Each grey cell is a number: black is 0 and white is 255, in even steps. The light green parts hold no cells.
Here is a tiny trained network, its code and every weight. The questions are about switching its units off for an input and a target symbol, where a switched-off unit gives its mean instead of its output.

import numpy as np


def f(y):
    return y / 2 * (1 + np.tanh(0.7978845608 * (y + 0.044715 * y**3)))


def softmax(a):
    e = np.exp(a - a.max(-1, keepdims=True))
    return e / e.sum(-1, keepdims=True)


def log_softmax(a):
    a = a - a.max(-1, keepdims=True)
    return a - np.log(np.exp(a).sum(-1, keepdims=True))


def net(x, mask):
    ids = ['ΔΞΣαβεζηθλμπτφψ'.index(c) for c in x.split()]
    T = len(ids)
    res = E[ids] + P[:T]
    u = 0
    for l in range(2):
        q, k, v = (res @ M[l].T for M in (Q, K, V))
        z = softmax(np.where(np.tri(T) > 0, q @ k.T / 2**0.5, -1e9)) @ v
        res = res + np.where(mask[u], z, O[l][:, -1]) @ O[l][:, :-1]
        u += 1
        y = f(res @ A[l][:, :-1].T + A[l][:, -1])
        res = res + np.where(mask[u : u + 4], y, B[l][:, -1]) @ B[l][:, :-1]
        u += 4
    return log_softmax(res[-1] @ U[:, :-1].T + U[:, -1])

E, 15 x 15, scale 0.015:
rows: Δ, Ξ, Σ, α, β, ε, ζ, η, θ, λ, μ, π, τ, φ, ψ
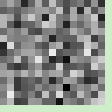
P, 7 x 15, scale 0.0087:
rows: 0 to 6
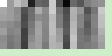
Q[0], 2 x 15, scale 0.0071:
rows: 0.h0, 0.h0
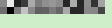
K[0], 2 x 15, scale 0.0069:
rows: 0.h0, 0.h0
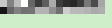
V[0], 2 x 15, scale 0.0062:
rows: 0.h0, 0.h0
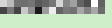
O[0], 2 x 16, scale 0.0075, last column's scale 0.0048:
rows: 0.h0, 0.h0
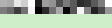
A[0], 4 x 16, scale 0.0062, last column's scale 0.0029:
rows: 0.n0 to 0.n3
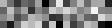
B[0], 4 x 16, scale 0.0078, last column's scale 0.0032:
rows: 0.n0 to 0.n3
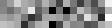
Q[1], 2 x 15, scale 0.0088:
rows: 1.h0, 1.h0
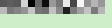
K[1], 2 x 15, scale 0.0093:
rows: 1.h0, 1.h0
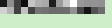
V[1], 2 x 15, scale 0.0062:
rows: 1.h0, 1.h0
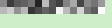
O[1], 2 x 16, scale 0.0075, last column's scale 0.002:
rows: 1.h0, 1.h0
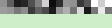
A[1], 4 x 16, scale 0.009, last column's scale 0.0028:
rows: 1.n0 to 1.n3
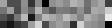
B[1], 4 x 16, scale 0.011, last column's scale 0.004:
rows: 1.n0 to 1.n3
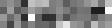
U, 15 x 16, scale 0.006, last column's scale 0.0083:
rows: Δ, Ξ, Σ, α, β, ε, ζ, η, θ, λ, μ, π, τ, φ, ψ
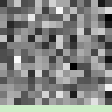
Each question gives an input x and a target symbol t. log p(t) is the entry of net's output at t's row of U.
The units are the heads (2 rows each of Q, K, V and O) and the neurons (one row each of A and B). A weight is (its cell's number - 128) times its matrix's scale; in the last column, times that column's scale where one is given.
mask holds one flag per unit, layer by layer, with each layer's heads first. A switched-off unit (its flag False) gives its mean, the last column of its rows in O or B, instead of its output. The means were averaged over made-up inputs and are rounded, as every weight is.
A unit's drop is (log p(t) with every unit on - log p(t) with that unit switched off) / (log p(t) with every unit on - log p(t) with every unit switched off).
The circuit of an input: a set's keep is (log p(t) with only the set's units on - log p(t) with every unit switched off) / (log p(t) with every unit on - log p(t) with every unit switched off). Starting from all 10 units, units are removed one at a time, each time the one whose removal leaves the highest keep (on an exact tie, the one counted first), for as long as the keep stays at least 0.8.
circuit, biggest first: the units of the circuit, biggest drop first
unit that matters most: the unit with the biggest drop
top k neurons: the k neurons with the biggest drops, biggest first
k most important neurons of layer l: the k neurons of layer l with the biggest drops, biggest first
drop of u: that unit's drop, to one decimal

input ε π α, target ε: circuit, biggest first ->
(0.h0, 0.n1)
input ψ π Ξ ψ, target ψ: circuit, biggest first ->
(0.n2, 1.h0)
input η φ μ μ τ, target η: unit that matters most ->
0.n0
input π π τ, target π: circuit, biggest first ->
(1.n1, 1.h0)
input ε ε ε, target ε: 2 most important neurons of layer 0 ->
(0.n1, 0.n2)
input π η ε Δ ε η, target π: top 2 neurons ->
(1.n1, 0.n3)
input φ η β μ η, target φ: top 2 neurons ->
(1.n0, 0.n3)
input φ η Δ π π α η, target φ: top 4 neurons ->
(0.n3, 1.n0, 1.n3, 1.n1)
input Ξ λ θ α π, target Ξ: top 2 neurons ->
(1.n2, 0.n2)
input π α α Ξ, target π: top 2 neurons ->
(1.n1, 0.n2)
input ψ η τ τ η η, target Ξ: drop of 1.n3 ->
0.6
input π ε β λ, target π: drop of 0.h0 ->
0.2
